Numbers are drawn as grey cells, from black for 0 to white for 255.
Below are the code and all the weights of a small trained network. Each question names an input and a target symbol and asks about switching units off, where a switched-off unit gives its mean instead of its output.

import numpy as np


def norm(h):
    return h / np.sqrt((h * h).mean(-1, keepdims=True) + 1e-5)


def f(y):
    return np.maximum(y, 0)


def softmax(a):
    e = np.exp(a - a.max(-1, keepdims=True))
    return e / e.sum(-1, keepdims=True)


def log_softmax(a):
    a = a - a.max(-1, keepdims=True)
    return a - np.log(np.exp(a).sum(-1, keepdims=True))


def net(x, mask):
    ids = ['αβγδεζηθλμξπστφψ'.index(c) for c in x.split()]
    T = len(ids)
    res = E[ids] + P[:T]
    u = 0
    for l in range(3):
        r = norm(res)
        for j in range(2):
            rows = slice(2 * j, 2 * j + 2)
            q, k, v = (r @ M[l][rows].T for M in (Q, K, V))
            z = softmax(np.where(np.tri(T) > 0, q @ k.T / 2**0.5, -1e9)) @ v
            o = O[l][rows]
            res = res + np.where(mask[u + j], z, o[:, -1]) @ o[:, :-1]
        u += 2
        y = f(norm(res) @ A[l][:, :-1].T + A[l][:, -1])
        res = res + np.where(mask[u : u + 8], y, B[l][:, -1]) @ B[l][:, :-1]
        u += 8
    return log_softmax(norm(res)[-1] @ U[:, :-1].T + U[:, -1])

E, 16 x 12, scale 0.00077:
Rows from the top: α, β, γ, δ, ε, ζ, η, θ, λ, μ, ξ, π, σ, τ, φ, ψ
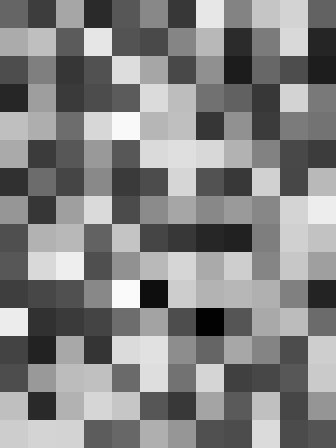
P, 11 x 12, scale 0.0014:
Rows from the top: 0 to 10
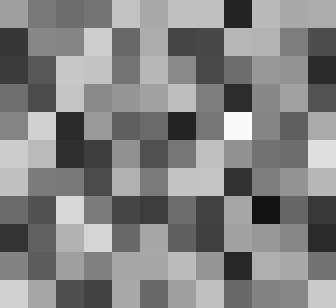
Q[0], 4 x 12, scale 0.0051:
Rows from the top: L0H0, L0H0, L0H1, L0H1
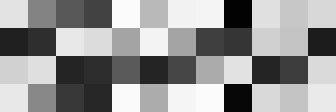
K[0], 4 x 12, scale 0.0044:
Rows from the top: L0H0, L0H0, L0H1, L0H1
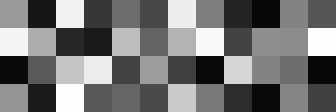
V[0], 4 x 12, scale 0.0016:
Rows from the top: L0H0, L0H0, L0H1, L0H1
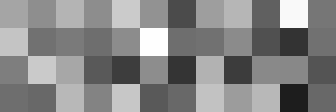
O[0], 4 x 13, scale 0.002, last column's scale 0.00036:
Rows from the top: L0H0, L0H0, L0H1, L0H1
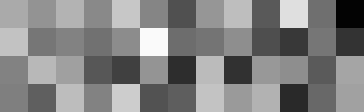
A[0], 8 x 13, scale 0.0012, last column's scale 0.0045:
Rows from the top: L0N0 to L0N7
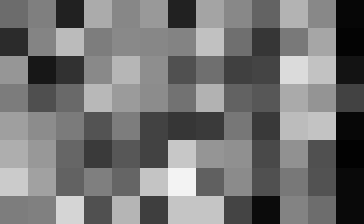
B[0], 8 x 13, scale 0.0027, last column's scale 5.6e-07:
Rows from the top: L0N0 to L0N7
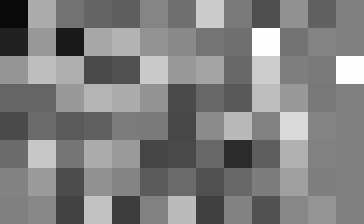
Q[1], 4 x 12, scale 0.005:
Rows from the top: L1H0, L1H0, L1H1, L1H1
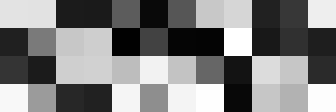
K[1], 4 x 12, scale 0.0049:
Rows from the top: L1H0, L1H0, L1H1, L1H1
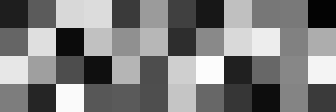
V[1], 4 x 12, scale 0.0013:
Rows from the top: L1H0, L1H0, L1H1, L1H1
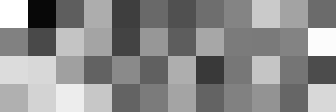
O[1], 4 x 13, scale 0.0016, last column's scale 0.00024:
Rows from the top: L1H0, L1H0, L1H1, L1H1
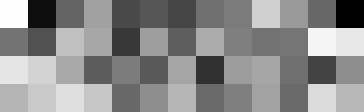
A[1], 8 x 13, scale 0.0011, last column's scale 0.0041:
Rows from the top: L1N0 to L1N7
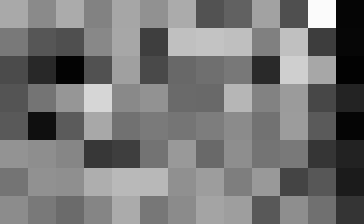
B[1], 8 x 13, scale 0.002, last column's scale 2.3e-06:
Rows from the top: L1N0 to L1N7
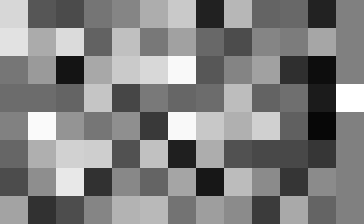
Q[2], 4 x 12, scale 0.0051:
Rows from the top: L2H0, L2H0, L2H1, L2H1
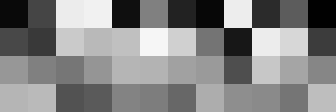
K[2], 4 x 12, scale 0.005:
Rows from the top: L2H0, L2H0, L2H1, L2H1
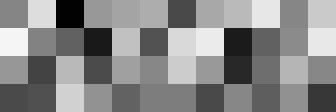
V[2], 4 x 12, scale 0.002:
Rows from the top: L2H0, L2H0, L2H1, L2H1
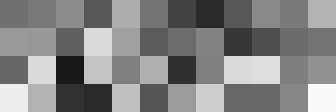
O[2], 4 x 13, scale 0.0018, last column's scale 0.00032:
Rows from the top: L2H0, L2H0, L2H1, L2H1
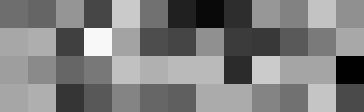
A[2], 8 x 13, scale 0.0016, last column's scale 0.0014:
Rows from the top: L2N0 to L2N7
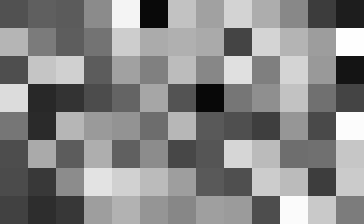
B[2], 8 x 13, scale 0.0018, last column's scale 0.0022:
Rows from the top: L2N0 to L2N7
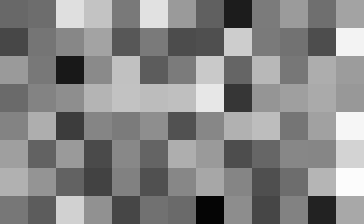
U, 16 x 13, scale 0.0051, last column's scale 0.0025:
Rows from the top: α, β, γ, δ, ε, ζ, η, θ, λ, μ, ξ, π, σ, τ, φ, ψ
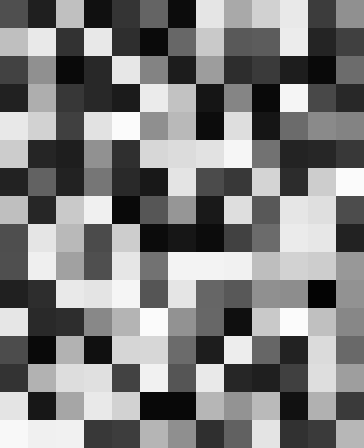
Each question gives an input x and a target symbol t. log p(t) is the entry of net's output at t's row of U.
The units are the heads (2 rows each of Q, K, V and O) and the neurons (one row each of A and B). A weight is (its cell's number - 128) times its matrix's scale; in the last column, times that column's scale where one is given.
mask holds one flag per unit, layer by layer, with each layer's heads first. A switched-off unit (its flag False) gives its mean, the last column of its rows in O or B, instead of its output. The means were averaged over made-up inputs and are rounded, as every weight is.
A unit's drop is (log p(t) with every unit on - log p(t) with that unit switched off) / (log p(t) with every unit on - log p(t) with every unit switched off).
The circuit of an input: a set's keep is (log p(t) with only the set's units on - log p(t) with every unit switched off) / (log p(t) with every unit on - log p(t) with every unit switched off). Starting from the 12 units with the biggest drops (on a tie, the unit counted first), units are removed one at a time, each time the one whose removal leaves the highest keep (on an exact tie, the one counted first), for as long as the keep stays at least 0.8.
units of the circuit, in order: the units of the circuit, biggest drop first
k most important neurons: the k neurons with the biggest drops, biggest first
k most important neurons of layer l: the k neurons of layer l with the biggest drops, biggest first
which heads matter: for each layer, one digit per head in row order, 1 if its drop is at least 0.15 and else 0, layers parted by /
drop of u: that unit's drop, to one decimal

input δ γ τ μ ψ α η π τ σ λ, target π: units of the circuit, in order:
[L1H0 L2N3 L0H1]
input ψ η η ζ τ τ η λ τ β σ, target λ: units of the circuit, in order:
[L2H0 L0H0]
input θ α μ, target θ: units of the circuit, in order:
[L1H0 L0H1]
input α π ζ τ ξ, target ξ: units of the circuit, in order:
[L2H1 L2N0]
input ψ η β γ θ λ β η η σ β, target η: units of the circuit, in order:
[L0H0]
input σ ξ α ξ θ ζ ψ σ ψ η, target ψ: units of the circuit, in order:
[L1H1 L0H0]
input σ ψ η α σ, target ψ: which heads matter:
01 / 01 / 01
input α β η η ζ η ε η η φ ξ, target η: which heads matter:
10 / 00 / 00
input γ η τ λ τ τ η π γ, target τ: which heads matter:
00 / 11 / 00
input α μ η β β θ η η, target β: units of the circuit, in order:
[L2H0 L0H0 L0H1 L2H1]
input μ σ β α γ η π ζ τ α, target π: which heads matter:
11 / 11 / 10
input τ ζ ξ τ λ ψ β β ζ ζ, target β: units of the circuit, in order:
[L2H0 L0H0 L0H1]
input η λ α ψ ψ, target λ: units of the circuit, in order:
[L2H0 L0H0]
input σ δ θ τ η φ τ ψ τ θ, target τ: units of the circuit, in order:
[L1H0]
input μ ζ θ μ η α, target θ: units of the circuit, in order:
[L0H1 L2N7 L1H1 L2H1]
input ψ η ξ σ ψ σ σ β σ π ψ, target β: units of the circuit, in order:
[L2H0 L0H0]
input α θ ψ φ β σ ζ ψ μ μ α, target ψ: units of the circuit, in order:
[L1H1 L2H1]
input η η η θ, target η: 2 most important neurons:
[L2N4 L2N6]
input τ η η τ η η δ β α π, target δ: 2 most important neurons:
[L2N7 L2N1]
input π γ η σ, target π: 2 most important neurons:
[L2N3 L2N4]
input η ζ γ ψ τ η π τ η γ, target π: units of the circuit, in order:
[L1H0 L0H1]
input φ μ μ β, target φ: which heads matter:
01 / 10 / 00
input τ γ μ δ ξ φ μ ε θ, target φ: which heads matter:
01 / 00 / 10
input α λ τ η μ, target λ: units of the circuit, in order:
[L2H0]
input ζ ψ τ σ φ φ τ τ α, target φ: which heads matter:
01 / 00 / 10
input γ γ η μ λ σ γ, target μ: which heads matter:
10 / 11 / 10
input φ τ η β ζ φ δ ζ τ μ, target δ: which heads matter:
01 / 01 / 00
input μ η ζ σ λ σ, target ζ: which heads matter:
10 / 00 / 10
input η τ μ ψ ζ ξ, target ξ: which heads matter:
00 / 00 / 01
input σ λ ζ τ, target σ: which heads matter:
01 / 00 / 10
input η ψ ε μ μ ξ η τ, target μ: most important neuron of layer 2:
[L2N2]
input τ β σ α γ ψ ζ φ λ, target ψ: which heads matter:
11 / 01 / 00
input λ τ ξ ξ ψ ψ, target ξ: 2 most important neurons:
[L2N0 L2N6]
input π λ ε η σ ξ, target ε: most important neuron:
[L2N5]
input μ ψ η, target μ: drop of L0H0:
0.4
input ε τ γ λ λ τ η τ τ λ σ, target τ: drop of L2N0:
-0.1
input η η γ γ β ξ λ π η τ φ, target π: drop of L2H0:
0.2
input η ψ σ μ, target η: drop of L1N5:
0.0
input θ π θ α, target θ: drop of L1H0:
0.2
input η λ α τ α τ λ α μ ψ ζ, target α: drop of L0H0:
0.2
